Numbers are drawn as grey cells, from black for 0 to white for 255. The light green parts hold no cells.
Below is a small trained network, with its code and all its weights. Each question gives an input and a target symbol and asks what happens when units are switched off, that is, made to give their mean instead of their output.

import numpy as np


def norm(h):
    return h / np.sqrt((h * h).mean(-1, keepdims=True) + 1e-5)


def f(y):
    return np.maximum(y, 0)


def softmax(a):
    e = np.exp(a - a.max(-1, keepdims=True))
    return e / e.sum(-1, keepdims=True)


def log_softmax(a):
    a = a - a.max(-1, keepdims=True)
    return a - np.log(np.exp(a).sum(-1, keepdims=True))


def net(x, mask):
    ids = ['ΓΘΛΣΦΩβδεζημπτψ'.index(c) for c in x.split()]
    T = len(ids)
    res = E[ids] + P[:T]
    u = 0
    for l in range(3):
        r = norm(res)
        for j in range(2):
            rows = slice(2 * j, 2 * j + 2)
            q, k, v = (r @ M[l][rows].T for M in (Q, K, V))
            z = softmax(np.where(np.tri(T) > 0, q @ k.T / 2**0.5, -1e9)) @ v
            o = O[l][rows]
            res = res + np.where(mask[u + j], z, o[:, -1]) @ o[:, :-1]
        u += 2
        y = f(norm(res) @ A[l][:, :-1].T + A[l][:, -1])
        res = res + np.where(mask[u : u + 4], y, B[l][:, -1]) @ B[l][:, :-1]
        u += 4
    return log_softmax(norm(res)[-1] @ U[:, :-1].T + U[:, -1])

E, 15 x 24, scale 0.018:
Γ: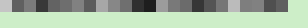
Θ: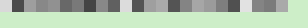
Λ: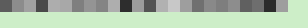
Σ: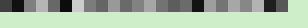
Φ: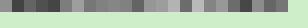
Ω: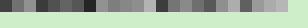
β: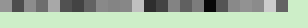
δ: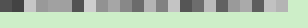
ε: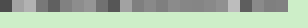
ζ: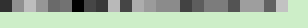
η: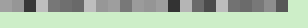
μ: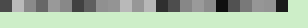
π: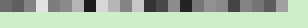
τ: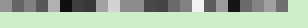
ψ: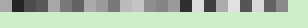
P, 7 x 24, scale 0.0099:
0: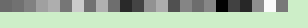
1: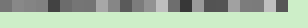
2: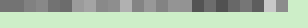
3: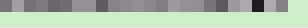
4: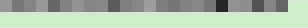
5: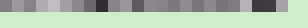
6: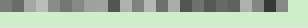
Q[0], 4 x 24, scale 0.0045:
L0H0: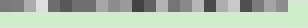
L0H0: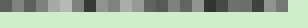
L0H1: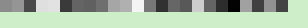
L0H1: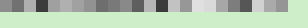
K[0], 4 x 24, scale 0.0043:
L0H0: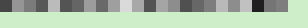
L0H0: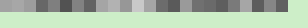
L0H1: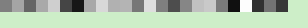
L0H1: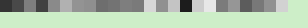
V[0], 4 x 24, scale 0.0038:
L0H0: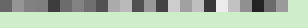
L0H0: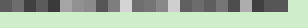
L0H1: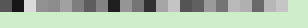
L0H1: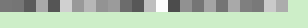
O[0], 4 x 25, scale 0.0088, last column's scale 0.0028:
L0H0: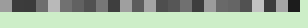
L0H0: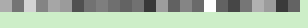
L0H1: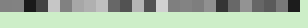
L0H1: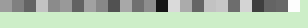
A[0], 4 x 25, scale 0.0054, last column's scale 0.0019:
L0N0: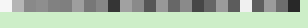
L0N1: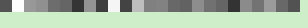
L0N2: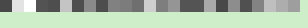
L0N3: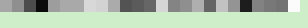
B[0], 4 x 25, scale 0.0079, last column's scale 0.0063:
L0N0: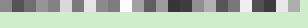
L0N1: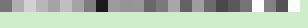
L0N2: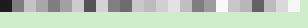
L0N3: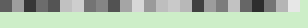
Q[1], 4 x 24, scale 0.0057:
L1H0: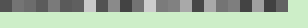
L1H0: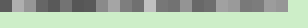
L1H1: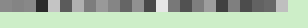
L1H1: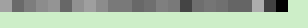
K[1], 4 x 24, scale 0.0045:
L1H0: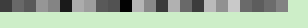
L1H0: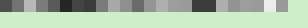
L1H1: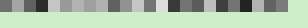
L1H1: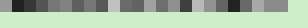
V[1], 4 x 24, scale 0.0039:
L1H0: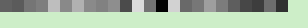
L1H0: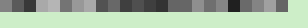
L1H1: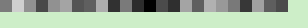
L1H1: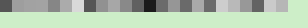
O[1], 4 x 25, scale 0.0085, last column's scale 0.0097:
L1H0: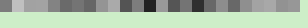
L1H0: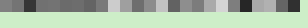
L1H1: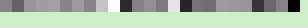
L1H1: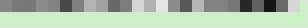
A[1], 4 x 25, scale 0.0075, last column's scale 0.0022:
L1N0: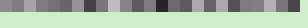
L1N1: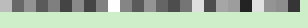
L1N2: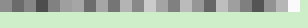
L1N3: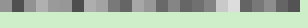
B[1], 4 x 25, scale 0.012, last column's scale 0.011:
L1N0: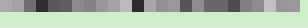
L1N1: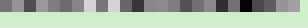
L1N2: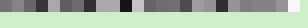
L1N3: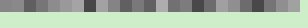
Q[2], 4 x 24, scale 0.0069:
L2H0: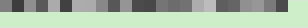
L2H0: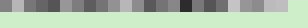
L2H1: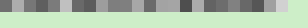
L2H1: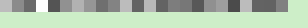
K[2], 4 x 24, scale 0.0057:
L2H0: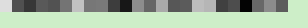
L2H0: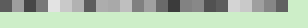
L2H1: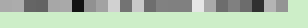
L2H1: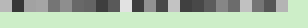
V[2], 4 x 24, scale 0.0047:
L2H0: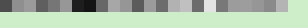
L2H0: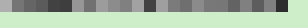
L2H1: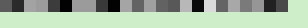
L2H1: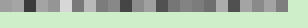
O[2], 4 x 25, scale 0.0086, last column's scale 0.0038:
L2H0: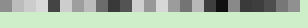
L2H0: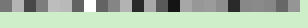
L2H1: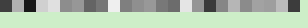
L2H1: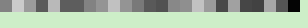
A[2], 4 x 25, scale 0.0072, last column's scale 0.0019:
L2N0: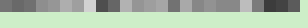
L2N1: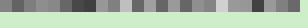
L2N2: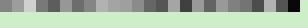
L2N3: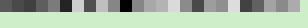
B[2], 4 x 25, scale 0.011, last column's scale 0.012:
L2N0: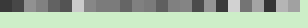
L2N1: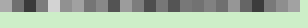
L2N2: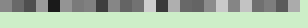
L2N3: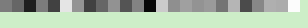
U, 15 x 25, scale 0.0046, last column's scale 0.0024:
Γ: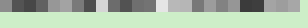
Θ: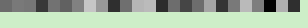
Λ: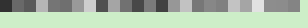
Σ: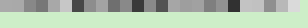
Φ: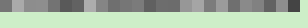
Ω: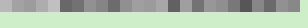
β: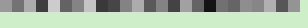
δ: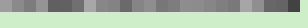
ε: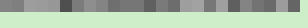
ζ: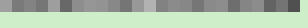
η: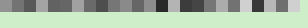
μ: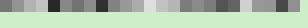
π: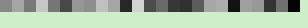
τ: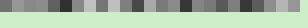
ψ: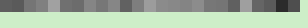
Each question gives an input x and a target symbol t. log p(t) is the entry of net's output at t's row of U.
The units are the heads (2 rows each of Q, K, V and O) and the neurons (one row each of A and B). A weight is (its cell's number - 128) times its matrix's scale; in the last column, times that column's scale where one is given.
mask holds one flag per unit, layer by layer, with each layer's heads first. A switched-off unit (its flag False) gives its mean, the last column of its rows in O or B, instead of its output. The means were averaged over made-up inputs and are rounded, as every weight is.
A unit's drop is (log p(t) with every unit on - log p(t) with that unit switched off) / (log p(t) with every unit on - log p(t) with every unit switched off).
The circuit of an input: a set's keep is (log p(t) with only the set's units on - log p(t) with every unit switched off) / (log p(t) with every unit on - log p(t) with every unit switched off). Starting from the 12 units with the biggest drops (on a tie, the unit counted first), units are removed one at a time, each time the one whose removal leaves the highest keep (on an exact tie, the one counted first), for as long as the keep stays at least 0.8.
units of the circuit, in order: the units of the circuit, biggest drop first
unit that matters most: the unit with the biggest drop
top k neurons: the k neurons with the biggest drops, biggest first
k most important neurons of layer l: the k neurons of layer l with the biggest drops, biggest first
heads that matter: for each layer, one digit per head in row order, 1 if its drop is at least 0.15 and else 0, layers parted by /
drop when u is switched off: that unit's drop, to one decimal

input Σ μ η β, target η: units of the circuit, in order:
(L0H1 L2N2)
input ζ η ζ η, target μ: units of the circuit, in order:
(L2H0 L0H1)
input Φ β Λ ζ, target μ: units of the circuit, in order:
(L0N1 L1N2)
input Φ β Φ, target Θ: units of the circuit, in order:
(L2H0 L0N2 L2N3)
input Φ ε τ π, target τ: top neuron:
(L1N1)
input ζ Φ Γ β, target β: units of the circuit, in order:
(L0H1 L2N3 L1N2 L2H0)
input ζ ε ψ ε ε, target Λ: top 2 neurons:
(L0N2 L1N2)
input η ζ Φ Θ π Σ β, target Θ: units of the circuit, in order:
(L2N3 L1H0)
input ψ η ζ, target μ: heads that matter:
00 / 00 / 10
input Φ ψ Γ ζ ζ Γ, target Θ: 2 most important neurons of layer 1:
(L1N3 L1N2)
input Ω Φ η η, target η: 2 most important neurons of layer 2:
(L2N2 L2N3)
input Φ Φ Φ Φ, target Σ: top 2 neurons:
(L0N2 L0N3)
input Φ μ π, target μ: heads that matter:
01 / 00 / 00
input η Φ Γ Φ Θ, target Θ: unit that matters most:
L2N0
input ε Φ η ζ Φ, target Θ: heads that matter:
10 / 00 / 10
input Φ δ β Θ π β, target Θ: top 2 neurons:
(L2N0 L2N3)
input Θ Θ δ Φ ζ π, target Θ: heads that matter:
00 / 00 / 00
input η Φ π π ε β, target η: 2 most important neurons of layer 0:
(L0N3 L0N2)
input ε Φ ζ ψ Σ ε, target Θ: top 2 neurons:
(L0N1 L2N3)
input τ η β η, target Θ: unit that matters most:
L0N0
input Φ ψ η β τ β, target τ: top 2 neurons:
(L1N1 L0N3)
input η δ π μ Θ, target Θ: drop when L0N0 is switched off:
0.1
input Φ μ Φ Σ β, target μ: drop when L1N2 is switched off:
0.1
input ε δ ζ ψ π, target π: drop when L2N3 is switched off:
0.4
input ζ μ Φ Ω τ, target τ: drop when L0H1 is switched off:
0.0
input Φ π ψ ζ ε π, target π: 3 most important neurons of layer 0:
(L0N2 L0N3 L0N0)
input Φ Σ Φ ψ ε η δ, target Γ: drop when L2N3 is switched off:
0.2
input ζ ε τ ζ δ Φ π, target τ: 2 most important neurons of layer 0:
(L0N3 L0N2)
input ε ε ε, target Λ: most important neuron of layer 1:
(L1N2)
